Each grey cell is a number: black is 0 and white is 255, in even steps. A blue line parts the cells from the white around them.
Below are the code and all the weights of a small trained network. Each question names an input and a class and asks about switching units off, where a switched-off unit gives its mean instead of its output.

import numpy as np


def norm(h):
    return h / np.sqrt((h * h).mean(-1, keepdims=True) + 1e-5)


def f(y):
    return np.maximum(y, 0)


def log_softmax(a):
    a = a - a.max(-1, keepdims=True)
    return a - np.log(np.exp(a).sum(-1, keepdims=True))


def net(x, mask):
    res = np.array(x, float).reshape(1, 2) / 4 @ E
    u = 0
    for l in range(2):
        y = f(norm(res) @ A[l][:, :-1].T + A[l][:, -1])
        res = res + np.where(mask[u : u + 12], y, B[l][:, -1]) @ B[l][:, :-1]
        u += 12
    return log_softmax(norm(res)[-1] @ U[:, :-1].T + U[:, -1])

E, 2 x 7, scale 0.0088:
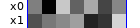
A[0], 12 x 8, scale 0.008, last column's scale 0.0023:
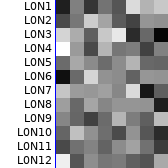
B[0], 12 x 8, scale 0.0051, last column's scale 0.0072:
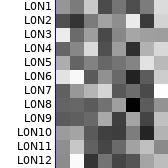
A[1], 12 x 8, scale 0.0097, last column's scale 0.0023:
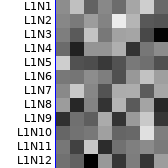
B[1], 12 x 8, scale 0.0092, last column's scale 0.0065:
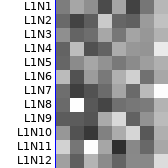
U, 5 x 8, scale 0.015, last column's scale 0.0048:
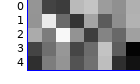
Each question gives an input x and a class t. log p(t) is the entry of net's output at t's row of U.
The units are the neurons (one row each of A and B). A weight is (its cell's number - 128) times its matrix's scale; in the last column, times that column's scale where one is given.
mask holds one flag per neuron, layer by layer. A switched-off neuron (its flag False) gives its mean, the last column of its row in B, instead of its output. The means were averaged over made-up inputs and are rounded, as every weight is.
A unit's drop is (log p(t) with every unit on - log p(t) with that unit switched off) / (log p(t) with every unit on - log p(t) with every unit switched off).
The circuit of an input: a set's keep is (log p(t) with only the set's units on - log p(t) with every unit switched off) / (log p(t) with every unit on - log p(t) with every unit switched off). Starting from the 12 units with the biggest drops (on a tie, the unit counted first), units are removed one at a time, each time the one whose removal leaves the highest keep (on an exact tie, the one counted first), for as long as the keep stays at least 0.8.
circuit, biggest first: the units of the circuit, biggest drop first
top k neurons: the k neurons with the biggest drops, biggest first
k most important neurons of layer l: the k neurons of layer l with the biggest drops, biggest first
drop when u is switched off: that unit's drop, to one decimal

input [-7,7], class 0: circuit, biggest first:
[L1N9; L1N10]
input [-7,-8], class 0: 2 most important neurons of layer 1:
[L1N7; L1N2]
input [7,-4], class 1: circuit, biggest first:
[L1N8]
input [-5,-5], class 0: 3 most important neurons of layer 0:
[L0N12; L0N6; L0N7]
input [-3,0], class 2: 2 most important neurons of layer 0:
[L0N1; L0N6]
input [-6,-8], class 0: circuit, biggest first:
[L1N7; L1N2]
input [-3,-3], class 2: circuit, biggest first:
[L1N4; L0N7]
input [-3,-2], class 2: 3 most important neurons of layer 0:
[L0N12; L0N6; L0N1]
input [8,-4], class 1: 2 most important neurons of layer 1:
[L1N8; L1N4]
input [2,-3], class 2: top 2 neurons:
[L0N9; L0N12]
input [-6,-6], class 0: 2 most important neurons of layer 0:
[L0N12; L0N6]
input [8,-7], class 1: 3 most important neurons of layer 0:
[L0N2; L0N12; L0N8]
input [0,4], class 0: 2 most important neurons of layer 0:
[L0N10; L0N7]
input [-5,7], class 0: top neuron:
[L1N9]
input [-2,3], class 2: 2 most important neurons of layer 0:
[L0N1; L0N10]
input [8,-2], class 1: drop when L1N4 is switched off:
0.1
